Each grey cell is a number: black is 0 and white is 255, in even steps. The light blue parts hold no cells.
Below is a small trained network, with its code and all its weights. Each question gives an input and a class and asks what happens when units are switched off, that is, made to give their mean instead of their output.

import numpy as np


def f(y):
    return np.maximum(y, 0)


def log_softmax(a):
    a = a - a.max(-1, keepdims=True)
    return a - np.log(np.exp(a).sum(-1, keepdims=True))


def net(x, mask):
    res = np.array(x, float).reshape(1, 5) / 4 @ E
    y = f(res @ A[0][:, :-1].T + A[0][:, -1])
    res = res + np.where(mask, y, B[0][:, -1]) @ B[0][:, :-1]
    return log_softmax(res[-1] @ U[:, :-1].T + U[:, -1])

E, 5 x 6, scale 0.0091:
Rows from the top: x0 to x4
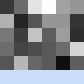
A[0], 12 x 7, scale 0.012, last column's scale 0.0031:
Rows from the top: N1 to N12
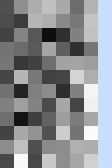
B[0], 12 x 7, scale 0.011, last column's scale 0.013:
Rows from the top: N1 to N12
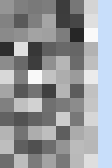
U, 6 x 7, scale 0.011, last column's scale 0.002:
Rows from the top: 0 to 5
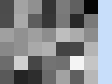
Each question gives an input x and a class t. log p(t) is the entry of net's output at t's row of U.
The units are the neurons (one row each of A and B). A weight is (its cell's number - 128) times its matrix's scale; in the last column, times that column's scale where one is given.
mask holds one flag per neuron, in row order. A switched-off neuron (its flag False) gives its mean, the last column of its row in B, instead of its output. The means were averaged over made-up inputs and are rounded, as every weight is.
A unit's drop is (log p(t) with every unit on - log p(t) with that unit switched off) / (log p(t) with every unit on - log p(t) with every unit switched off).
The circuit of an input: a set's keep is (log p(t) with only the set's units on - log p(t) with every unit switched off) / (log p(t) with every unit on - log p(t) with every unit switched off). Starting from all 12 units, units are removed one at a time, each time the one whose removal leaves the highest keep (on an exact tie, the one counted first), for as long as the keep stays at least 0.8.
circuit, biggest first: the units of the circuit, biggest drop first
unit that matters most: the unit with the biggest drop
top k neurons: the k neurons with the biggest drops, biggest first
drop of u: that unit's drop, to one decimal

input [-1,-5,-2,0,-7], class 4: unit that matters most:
N3
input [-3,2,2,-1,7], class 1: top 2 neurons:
[N4, N10]
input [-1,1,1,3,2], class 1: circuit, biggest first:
[N10, N6]
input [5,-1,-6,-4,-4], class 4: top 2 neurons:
[N12, N3]
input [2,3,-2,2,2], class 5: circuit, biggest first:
[N6, N8]
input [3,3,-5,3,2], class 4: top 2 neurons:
[N3, N12]
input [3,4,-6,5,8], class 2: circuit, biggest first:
[N6, N2]
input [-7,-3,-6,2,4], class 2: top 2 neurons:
[N6, N11]
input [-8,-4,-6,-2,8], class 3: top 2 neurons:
[N3, N9]
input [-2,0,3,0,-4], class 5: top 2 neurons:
[N6, N12]
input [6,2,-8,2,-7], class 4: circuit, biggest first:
[N12, N6]
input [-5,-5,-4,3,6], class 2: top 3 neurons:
[N6, N11, N2]
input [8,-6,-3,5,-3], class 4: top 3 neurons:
[N12, N3, N11]
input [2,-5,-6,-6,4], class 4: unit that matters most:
N12
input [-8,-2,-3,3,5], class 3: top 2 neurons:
[N3, N9]
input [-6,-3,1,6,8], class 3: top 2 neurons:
[N3, N6]
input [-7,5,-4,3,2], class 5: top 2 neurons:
[N9, N5]
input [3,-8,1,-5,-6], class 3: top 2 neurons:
[N1, N2]
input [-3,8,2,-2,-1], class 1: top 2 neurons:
[N4, N8]
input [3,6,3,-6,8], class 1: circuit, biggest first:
[N4]
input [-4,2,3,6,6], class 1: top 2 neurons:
[N3, N7]
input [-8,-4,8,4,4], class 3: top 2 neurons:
[N3, N6]
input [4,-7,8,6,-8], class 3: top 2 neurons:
[N2, N10]
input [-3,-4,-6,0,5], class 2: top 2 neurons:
[N6, N11]
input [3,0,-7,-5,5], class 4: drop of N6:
0.0
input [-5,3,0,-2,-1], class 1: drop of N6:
0.3
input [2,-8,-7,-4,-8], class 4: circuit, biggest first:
[N12]
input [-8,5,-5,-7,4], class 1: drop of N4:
0.2
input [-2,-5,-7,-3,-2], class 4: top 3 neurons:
[N12, N3, N7]
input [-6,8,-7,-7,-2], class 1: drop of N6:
0.3
